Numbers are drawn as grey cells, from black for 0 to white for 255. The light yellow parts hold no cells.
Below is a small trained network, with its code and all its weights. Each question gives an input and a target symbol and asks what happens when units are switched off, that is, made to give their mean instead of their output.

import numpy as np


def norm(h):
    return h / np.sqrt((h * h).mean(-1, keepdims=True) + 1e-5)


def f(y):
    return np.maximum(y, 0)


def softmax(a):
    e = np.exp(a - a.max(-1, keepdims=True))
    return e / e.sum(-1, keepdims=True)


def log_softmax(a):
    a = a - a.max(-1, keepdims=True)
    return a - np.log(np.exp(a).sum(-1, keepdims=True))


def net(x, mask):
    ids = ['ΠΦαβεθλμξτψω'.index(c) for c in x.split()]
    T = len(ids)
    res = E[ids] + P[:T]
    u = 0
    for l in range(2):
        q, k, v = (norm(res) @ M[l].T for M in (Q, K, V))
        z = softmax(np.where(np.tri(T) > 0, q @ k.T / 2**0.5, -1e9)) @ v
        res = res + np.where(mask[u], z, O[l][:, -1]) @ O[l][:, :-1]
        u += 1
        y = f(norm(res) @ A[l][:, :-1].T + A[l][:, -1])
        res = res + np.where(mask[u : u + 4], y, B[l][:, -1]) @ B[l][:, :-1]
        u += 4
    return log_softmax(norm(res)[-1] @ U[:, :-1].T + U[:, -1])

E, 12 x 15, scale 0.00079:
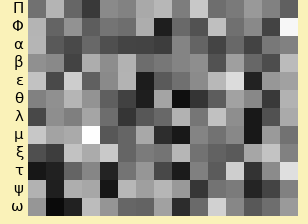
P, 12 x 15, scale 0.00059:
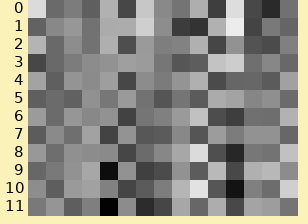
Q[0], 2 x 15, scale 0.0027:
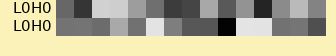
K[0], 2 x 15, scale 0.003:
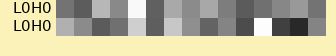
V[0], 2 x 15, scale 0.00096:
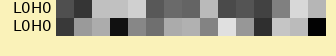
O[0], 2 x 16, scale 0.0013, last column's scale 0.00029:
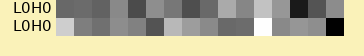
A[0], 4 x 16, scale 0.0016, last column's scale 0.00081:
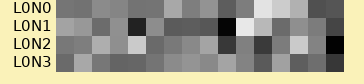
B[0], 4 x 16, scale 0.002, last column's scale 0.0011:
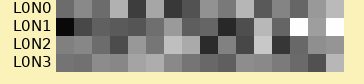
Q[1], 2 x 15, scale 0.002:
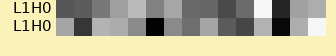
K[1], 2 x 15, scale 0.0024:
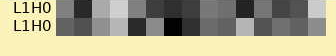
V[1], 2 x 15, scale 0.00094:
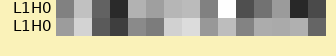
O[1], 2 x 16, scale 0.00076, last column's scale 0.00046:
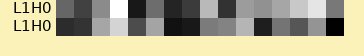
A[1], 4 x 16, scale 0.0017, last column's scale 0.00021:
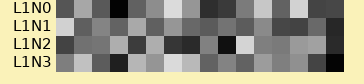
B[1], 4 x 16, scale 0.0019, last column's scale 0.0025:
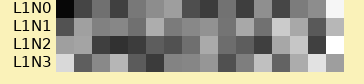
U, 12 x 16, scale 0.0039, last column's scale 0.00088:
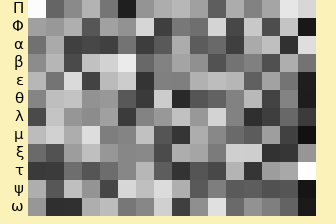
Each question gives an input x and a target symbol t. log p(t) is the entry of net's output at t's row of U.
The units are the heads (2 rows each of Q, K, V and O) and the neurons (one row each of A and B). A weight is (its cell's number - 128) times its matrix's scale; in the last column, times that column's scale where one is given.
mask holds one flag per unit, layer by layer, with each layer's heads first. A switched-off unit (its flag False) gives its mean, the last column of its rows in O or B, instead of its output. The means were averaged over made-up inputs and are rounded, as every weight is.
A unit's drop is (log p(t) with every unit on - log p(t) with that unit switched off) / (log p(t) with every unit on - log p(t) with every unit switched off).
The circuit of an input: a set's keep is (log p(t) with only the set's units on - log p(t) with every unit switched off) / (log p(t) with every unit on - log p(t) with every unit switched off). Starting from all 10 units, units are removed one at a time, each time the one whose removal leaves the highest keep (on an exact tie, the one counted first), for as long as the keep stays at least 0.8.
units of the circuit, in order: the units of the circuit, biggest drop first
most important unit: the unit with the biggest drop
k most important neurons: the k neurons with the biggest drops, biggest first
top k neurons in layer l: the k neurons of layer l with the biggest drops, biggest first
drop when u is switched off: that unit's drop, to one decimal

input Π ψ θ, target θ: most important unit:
L0N1
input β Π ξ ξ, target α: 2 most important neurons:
(L0N0 L1N2)
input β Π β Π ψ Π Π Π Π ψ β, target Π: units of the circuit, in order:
(L1N0 L0H0)
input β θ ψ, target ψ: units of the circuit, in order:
(L0N1 L1N2 L1N0 L1N1)
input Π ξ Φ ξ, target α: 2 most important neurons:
(L0N0 L0N1)
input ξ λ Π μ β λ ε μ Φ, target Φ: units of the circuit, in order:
(L1N2 L1N0 L1H0 L1N1)
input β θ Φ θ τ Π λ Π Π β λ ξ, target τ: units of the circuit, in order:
(L0N2 L1N0)
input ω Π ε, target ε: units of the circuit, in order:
(L0N1 L1N2 L1N0 L1N1)
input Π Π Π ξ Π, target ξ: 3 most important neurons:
(L0N1 L1N2 L1N0)
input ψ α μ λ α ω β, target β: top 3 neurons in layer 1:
(L1N2 L1N0 L1N1)
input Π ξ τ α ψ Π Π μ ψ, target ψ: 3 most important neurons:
(L1N2 L1N0 L1N1)
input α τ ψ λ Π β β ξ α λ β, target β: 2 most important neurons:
(L1N2 L1N0)
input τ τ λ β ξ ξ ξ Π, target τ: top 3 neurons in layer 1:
(L1N0 L1N3 L1N2)
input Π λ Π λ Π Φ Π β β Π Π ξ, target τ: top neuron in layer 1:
(L1N0)
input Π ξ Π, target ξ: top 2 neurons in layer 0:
(L0N1 L0N2)
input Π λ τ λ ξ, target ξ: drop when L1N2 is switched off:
0.3
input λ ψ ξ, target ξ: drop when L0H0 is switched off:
1.2
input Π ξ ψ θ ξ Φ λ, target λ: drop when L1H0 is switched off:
0.2
